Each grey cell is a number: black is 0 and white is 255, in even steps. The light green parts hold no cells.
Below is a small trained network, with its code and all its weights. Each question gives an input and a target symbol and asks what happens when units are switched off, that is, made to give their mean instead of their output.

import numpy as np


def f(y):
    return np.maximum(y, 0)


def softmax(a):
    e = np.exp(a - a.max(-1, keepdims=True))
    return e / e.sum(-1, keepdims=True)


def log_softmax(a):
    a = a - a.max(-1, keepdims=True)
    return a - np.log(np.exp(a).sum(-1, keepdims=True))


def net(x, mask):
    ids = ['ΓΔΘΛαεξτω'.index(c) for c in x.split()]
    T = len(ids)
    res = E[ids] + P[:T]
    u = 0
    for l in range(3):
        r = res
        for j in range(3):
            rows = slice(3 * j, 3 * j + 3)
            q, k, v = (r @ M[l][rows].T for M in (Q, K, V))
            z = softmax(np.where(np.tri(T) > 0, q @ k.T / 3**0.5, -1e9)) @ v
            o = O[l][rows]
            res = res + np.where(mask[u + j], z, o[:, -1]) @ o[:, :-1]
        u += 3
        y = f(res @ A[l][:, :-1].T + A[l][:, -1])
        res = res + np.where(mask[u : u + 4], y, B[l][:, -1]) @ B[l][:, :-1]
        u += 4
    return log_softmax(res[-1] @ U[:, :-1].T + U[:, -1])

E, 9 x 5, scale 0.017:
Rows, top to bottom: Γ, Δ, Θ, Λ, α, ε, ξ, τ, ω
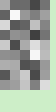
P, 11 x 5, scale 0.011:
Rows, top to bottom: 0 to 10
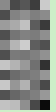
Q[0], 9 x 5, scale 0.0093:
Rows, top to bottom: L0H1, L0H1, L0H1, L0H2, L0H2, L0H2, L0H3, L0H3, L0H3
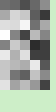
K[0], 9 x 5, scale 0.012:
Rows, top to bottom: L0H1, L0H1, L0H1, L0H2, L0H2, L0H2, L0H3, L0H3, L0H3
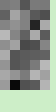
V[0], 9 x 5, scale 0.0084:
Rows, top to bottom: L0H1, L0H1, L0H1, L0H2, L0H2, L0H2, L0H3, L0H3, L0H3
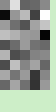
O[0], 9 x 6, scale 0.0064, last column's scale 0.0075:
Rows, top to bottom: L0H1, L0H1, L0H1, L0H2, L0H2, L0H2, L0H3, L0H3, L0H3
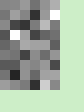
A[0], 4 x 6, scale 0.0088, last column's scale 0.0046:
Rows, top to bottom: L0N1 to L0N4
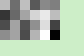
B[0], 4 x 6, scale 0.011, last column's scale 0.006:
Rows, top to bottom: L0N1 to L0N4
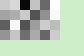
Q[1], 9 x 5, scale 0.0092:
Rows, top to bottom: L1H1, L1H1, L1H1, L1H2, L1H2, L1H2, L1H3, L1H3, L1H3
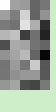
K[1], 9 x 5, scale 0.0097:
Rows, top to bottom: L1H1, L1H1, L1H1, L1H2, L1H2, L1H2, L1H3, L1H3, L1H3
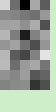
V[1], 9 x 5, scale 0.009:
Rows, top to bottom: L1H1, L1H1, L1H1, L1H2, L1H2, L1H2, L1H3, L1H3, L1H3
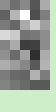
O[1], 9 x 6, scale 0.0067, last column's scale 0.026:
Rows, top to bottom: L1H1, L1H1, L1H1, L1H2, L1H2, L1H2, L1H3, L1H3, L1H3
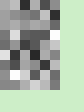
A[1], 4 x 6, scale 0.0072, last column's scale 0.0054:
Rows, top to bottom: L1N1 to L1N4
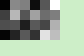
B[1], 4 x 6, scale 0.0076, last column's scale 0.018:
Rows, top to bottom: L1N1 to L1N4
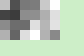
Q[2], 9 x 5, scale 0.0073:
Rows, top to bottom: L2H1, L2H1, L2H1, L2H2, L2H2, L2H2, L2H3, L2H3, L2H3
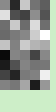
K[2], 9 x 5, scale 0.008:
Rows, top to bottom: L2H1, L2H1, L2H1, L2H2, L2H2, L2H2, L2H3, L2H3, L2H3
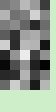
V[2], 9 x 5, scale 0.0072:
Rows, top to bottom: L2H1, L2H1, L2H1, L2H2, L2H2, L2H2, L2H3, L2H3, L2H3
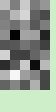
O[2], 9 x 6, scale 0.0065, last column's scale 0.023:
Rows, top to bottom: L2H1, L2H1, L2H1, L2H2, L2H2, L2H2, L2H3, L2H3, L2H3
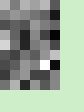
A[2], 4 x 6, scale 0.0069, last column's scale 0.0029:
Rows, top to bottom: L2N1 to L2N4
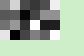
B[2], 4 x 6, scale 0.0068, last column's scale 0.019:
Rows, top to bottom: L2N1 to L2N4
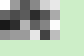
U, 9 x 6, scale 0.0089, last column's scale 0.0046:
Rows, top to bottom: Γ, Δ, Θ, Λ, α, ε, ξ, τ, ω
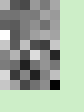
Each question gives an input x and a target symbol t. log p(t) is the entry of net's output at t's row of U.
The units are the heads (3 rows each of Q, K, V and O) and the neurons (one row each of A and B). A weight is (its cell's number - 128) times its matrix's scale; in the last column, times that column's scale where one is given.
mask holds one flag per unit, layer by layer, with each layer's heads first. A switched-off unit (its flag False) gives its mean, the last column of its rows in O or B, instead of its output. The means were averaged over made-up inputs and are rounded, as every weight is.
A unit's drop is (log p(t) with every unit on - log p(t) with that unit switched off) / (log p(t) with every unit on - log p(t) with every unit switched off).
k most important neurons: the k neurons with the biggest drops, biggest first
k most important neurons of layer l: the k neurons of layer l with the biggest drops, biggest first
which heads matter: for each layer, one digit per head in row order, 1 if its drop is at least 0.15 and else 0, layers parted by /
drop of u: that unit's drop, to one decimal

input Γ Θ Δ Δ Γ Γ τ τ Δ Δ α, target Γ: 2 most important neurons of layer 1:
[L1N3, L1N4]
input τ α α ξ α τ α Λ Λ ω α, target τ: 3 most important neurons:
[L0N1, L2N4, L0N2]
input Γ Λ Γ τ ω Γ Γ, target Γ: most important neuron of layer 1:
[L1N3]
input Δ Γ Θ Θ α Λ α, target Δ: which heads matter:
111 / 110 / 011
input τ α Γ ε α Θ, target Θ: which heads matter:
101 / 010 / 000
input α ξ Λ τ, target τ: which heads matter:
011 / 010 / 001
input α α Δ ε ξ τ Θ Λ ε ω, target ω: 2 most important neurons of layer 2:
[L2N1, L2N4]
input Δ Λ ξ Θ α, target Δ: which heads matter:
101 / 110 / 011
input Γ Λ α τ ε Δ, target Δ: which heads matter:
000 / 000 / 001
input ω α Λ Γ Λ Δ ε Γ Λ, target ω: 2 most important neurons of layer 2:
[L2N3, L2N1]
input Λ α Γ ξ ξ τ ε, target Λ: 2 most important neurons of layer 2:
[L2N3, L2N2]
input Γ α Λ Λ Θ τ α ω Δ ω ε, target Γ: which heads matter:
011 / 110 / 011
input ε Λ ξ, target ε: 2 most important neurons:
[L0N4, L0N3]
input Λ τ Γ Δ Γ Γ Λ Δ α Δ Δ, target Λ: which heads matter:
001 / 010 / 001
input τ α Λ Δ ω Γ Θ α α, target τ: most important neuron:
[L2N4]
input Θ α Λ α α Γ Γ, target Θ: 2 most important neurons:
[L2N3, L0N2]
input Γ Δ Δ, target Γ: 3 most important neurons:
[L1N3, L2N4, L0N2]
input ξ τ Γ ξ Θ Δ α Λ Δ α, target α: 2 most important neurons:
[L0N1, L0N2]
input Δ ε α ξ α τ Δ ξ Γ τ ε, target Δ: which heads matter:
101 / 110 / 011
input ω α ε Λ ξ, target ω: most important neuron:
[L0N1]
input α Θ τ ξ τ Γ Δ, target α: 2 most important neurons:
[L0N1, L0N3]
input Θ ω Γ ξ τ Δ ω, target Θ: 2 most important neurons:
[L2N3, L0N2]
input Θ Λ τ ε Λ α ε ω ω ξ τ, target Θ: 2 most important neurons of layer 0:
[L0N2, L0N4]
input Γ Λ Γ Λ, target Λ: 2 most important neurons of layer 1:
[L1N4, L1N1]
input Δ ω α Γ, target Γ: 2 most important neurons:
[L1N3, L0N2]
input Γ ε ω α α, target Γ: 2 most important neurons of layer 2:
[L2N4, L2N1]
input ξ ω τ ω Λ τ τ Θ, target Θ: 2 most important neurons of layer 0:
[L0N2, L0N3]
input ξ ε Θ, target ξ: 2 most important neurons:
[L0N4, L0N2]
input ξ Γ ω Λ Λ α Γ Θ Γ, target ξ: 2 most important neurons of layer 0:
[L0N4, L0N2]
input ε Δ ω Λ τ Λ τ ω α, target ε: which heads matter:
100 / 010 / 010
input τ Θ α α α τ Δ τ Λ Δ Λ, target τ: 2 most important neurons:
[L1N1, L2N4]
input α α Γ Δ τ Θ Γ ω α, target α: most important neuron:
[L2N3]
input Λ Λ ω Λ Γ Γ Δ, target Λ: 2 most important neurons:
[L1N4, L1N3]
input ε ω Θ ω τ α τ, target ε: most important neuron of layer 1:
[L1N2]
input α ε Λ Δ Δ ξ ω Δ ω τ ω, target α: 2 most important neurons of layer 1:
[L1N3, L1N1]
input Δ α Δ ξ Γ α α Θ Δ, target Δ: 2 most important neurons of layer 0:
[L0N3, L0N4]
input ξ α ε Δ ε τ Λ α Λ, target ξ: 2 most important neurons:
[L0N4, L0N2]
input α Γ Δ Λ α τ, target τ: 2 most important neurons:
[L0N2, L1N3]
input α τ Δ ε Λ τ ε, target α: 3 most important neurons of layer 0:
[L0N1, L0N2, L0N3]
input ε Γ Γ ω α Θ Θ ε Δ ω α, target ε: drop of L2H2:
0.2
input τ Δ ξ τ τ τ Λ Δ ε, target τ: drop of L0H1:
0.1
